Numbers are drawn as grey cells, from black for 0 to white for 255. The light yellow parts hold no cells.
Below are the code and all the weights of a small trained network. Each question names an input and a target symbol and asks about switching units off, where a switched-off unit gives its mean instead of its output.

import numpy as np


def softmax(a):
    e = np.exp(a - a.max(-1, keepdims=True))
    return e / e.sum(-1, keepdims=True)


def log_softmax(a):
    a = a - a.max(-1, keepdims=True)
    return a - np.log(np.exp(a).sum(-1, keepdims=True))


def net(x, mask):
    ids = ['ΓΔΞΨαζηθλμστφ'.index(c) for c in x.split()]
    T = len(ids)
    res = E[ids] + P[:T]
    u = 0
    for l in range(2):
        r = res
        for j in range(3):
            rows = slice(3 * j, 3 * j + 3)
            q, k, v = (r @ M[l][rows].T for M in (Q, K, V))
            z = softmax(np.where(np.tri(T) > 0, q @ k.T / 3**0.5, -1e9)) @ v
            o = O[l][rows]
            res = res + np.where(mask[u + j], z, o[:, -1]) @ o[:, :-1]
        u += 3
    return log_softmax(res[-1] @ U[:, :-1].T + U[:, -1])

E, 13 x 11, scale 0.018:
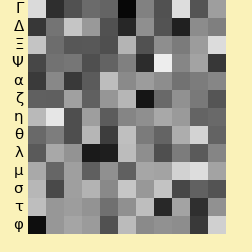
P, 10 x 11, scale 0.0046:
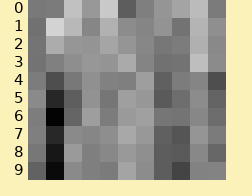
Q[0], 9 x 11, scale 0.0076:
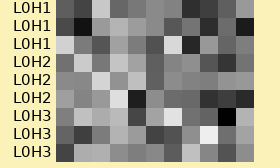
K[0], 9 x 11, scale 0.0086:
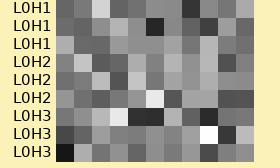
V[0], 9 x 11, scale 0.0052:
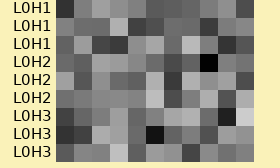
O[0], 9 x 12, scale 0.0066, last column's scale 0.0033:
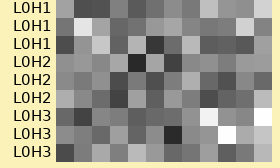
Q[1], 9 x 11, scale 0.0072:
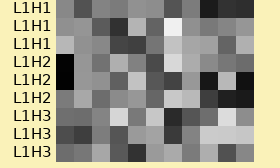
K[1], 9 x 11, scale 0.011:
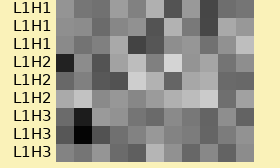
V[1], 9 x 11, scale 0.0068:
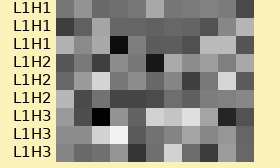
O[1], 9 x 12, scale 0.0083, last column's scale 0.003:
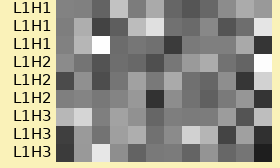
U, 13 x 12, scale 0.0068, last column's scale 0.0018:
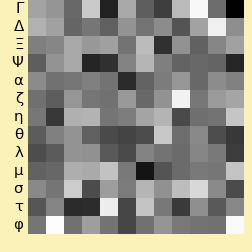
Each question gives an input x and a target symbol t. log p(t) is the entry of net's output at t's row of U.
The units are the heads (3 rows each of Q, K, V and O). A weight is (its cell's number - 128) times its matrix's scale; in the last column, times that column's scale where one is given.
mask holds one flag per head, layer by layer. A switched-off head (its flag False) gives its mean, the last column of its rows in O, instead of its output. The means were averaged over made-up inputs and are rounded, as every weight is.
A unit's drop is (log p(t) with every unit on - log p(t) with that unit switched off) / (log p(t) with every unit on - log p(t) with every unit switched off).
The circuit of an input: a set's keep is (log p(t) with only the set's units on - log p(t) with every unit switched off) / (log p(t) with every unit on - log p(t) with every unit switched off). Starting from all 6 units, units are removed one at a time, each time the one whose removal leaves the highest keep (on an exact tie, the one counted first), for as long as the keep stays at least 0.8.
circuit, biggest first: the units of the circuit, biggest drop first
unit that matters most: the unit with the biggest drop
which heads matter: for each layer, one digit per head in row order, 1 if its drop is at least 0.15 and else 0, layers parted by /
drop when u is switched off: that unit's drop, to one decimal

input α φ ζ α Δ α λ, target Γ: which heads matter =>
101 / 000
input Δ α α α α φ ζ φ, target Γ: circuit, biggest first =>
L0H3
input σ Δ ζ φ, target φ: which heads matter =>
001 / 011
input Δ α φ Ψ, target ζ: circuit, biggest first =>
L1H3; L0H2
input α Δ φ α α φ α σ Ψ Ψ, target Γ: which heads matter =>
100 / 000
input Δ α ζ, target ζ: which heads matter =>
110 / 001
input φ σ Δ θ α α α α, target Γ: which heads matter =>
010 / 000
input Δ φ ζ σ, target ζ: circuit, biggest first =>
L1H3; L0H3
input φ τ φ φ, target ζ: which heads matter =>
001 / 010
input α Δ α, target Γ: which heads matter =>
110 / 000
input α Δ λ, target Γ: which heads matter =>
111 / 000
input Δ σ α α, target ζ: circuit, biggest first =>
L0H2; L1H3
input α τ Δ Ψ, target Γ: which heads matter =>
110 / 000
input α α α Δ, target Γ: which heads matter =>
101 / 000
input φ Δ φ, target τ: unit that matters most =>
L1H2
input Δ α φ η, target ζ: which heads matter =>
011 / 001
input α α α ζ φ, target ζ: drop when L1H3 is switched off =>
0.0
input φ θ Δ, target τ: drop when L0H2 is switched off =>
0.0
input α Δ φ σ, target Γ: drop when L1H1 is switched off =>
-0.1
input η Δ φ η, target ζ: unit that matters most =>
L1H3
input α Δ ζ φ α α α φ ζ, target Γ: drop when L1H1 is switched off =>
0.1
